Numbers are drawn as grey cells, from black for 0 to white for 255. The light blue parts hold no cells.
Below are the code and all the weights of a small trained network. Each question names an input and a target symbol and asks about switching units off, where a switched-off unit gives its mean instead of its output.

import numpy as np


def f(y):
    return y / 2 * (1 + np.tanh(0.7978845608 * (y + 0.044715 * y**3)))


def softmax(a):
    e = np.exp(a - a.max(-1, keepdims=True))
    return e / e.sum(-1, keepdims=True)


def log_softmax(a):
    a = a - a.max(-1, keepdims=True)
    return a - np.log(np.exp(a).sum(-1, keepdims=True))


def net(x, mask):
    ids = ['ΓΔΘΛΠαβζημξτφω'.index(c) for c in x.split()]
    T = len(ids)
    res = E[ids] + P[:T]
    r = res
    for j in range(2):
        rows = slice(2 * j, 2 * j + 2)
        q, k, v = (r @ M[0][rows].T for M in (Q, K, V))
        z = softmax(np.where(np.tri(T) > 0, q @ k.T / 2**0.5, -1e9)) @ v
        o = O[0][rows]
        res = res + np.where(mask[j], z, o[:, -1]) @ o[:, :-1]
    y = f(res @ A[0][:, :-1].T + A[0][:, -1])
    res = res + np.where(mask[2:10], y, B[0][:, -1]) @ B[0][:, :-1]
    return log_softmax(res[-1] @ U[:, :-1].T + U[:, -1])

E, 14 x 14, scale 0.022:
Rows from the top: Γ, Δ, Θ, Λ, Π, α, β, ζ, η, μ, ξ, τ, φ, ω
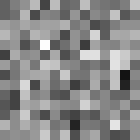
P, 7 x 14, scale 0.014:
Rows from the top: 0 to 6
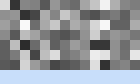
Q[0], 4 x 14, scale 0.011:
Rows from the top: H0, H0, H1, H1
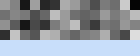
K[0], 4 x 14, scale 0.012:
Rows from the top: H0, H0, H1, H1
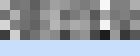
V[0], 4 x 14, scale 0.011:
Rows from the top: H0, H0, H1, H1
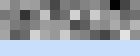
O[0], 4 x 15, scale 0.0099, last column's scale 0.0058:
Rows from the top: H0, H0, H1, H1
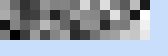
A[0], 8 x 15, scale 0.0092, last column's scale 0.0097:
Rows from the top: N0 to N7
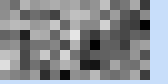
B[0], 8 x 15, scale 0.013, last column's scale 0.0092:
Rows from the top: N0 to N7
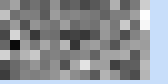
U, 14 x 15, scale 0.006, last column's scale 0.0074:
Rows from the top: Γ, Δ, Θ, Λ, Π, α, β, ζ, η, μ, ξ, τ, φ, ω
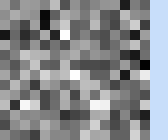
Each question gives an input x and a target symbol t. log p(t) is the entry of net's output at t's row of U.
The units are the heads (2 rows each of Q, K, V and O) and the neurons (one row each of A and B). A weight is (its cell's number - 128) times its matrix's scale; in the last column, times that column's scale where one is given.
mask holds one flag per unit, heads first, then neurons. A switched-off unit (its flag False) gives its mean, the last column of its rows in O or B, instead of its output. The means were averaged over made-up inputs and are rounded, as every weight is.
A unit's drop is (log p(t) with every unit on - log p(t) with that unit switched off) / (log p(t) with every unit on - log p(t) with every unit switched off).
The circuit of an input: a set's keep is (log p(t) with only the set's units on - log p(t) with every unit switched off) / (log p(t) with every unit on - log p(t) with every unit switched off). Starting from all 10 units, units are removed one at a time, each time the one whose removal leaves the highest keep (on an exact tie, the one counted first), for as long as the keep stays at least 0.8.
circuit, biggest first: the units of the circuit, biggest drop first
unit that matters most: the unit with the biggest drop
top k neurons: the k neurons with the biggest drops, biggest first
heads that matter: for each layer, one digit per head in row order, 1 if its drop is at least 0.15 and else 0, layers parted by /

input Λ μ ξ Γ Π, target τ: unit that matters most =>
N3
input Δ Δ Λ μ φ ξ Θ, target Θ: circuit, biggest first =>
H0, H1
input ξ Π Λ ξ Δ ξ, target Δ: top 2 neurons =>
N2, N1
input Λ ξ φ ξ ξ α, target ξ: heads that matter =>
01
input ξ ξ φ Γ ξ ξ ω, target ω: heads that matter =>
10
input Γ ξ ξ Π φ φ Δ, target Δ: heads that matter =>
01
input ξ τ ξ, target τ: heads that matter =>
11
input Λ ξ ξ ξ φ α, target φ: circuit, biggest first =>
H1, H0
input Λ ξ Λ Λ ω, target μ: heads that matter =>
10
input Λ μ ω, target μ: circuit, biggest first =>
H1, N2, H0
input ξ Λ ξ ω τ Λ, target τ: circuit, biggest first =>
H1, N2, H0, N0
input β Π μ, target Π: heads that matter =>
10
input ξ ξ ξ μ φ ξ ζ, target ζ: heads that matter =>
01
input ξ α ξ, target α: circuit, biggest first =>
H0
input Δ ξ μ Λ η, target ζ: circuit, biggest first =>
N1, H1
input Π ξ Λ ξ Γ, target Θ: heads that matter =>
11
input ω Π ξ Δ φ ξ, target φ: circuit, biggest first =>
H1, H0
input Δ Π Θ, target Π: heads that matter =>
10
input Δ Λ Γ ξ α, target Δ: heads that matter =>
11
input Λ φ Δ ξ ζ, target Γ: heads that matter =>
00
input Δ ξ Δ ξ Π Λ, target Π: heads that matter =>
10
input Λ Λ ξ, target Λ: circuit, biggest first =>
H0
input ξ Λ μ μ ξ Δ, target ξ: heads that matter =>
01
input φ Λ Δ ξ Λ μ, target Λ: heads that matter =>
11
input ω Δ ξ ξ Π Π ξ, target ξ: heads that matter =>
01
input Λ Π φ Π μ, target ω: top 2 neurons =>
N4, N1
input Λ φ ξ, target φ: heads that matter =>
01
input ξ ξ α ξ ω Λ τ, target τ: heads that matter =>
11
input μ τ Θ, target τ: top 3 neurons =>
N2, N0, N1
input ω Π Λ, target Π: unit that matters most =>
N1
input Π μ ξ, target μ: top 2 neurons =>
N2, N0
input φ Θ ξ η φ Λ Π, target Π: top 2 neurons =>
N1, N7
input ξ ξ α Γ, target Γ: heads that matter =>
10
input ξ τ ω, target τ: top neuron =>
N2
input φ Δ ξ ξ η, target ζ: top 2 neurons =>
N1, N5
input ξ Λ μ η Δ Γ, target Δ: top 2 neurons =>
N2, N1
